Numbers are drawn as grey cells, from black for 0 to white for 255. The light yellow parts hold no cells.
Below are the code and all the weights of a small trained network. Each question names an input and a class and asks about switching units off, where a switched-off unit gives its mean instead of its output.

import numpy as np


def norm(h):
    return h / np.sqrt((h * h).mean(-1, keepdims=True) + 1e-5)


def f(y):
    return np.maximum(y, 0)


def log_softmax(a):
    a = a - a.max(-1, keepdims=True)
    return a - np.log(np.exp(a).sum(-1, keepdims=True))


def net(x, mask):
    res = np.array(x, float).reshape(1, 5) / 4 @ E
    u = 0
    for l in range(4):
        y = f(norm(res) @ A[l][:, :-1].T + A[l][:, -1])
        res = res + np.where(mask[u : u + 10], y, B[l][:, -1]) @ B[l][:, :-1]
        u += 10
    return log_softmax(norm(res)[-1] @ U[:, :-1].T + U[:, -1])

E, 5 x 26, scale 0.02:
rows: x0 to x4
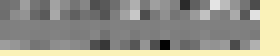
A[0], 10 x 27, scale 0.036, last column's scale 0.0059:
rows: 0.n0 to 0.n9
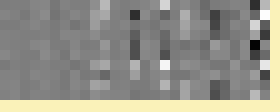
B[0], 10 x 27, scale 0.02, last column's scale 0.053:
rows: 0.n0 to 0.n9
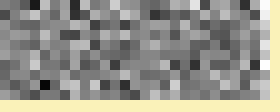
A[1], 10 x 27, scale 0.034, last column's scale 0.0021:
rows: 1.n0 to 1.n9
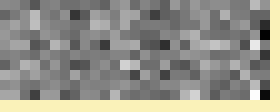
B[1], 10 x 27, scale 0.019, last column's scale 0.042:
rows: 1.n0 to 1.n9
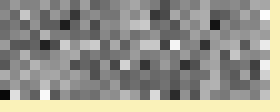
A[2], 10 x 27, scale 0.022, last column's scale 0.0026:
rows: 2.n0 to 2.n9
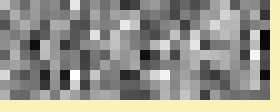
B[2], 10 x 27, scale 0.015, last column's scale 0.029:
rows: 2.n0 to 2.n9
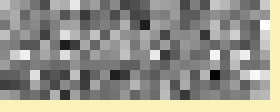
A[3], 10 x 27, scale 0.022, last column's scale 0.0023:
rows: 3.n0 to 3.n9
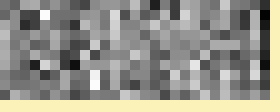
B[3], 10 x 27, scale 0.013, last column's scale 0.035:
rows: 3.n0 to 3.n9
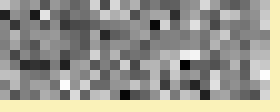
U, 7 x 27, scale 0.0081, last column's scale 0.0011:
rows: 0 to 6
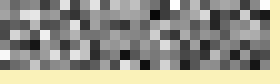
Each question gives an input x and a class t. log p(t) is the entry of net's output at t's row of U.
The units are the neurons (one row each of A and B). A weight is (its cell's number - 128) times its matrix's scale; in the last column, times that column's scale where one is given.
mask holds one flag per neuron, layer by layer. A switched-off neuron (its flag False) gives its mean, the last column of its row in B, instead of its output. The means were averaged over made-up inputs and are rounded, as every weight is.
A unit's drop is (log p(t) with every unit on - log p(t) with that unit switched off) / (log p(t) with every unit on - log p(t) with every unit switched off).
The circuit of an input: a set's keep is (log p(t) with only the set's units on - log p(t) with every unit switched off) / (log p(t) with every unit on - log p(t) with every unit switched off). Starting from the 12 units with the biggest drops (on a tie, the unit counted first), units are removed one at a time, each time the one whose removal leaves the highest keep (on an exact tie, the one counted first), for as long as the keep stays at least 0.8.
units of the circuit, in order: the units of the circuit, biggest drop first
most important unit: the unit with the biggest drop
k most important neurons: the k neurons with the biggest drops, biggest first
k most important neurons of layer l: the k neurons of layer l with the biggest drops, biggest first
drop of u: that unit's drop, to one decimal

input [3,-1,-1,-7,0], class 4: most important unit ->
0.n6
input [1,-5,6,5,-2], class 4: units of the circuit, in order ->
[0.n4 0.n0]
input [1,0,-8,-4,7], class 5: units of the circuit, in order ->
[0.n0 1.n7]
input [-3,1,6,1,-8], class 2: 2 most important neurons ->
[0.n6 0.n8]
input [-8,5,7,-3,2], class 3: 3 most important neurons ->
[0.n6 0.n3 1.n9]
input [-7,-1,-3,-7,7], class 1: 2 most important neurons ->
[0.n1 0.n0]
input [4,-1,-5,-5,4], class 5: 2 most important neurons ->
[0.n0 0.n1]
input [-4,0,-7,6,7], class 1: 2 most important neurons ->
[0.n0 0.n1]
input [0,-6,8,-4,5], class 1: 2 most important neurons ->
[0.n1 0.n2]
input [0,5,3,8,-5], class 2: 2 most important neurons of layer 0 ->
[0.n1 0.n8]
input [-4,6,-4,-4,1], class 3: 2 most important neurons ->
[0.n6 1.n9]
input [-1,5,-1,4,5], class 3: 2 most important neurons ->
[0.n6 0.n1]
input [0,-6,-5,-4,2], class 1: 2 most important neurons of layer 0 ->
[0.n1 0.n2]
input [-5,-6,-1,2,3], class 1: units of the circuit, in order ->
[0.n1]
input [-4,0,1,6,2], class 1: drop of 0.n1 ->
0.8
